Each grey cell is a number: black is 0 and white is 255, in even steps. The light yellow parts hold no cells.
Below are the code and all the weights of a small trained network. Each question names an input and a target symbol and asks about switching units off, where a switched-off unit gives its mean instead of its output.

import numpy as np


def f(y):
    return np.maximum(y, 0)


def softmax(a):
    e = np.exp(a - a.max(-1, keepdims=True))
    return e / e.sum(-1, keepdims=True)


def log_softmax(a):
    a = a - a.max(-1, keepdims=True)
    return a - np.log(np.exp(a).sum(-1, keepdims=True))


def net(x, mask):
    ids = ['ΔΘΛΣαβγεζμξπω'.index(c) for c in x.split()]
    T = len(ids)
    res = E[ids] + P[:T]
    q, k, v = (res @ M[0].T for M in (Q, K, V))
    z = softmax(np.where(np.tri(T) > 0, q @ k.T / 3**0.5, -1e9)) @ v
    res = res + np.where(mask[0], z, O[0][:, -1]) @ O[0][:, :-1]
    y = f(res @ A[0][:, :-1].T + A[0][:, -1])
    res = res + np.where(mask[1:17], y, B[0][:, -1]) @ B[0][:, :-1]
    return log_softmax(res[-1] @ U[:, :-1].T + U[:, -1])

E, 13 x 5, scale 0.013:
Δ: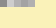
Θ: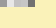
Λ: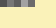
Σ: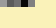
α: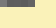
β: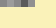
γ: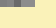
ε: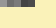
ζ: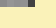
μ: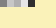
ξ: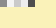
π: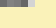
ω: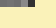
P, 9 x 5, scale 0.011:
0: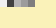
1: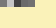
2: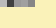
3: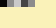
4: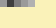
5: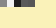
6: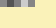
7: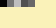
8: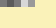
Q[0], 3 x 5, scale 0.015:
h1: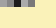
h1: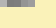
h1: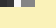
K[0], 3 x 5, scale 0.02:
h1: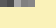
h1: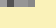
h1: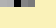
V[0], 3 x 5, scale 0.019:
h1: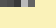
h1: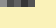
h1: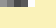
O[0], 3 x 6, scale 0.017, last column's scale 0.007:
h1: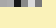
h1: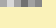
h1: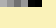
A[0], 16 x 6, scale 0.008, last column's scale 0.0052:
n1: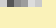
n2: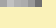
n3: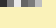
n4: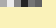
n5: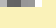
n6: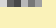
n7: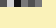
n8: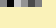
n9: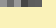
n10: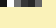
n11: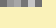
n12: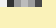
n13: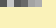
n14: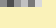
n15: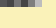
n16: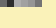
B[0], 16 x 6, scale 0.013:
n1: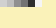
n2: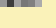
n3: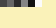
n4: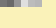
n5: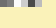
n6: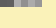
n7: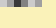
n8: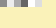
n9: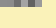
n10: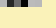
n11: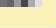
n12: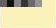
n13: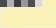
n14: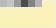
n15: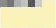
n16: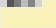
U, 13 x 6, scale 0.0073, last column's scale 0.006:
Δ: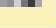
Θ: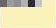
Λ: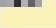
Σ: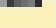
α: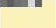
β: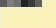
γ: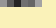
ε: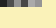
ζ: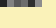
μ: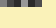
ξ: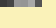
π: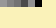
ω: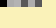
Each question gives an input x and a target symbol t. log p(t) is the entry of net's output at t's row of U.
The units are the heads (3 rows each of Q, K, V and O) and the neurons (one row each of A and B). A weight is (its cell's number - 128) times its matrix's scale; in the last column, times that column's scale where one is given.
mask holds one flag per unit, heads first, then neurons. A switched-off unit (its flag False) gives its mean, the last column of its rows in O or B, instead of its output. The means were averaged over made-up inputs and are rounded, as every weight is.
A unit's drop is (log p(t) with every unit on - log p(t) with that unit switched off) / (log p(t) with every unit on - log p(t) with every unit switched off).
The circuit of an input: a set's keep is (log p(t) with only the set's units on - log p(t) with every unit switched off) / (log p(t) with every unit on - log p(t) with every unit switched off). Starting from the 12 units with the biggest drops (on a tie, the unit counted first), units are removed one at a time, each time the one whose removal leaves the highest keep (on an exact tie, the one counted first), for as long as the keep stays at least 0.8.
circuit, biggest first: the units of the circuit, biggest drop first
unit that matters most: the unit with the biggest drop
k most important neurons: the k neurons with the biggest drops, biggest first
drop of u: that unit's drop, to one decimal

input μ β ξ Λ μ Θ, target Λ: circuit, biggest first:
h1, n13
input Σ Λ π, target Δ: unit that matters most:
n3
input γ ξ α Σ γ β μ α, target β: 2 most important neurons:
n10, n3
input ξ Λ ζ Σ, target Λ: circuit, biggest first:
h1, n13
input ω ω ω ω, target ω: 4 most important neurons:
n11, n16, n3, n13
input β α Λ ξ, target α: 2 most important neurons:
n4, n10
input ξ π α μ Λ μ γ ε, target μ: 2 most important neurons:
n3, n16
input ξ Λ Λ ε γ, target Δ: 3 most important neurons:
n3, n1, n5
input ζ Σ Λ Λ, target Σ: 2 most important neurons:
n10, n4
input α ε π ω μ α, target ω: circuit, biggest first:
h1, n16
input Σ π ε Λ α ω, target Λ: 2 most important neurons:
n7, n13
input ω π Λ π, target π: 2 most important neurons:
n10, n8
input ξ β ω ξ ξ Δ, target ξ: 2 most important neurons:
n8, n16
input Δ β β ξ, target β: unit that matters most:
n10
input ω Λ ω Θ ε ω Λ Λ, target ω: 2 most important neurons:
n11, n16
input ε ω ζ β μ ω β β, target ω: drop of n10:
0.1
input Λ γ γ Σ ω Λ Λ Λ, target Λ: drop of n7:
0.2
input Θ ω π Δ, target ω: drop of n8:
-0.1
